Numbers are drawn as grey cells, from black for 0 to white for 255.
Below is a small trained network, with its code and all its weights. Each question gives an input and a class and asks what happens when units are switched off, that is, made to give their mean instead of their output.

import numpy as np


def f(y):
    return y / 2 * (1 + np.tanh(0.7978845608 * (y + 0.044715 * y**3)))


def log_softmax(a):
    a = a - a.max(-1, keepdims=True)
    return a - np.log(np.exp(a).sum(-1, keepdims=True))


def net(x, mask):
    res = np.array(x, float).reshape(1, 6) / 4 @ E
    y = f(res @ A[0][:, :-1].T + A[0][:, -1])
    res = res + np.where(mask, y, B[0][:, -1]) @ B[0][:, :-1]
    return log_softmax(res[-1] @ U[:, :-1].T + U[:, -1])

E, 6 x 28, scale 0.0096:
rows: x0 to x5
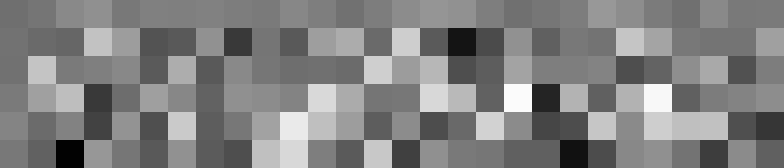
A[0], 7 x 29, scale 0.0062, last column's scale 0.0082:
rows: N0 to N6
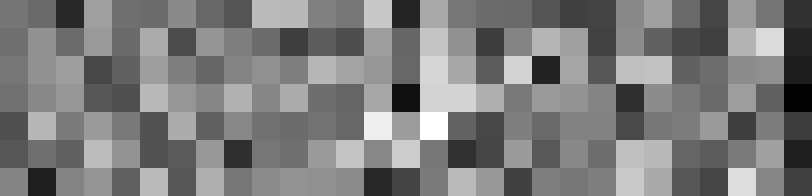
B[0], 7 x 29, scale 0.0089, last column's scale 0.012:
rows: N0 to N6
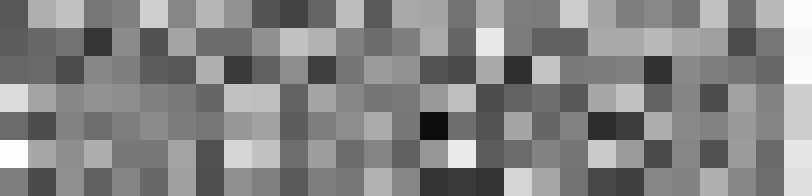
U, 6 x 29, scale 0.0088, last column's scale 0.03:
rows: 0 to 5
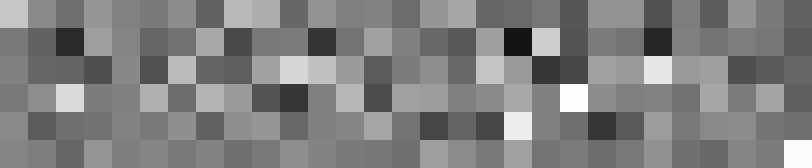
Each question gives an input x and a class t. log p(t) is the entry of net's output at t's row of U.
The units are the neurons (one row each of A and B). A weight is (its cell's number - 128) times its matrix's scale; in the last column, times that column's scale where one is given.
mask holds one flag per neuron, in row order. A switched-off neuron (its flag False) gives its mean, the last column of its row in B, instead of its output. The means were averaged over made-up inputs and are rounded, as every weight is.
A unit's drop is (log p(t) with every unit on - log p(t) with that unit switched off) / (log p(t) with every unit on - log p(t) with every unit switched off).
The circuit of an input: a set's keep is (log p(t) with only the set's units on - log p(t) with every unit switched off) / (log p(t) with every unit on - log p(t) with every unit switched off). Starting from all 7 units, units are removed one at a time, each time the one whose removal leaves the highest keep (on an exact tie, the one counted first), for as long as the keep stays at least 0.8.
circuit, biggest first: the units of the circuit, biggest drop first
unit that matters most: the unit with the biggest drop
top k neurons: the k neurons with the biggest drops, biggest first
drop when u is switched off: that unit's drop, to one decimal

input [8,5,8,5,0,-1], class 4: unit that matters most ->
N4
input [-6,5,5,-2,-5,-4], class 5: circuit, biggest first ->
N0, N6, N2
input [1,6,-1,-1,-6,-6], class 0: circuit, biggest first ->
N5, N0
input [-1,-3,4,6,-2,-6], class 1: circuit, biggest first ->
N2, N0
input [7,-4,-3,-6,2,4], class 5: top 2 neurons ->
N2, N0
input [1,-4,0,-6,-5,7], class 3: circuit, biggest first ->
N0, N2
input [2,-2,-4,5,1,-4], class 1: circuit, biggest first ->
N2, N0
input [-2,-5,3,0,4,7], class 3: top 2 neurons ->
N0, N1
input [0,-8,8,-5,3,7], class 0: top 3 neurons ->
N3, N6, N2
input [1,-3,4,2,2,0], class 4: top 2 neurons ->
N1, N4
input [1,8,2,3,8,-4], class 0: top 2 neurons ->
N5, N1
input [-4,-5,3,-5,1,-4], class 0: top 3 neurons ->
N2, N0, N1
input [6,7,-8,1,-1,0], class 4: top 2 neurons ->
N6, N3
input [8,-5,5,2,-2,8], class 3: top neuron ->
N0
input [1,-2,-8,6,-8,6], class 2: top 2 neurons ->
N1, N4
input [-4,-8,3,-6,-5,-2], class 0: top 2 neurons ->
N3, N2
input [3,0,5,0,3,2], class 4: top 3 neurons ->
N1, N4, N2
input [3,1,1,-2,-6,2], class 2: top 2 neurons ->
N1, N2
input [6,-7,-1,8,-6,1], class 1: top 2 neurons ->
N2, N5
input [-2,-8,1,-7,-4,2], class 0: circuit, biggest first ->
N3
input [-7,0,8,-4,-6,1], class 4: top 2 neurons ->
N4, N2
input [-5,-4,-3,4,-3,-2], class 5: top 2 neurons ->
N5, N0
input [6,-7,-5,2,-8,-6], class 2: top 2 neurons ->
N1, N5
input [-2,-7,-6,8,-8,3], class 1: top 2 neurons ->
N2, N5
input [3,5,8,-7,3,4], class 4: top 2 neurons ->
N4, N2
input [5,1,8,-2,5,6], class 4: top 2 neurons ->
N4, N1
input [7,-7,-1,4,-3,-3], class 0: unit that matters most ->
N3
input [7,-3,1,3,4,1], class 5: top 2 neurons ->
N1, N5
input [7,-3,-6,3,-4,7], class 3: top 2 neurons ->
N0, N4
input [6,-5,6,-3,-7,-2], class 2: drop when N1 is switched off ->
0.9
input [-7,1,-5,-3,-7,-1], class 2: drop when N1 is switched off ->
0.8
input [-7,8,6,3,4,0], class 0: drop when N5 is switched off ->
0.8
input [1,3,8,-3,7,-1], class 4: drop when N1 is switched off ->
0.9
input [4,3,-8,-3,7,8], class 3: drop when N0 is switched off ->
0.8
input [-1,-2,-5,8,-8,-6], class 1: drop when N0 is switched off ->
0.0
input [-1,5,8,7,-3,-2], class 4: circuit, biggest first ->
N4
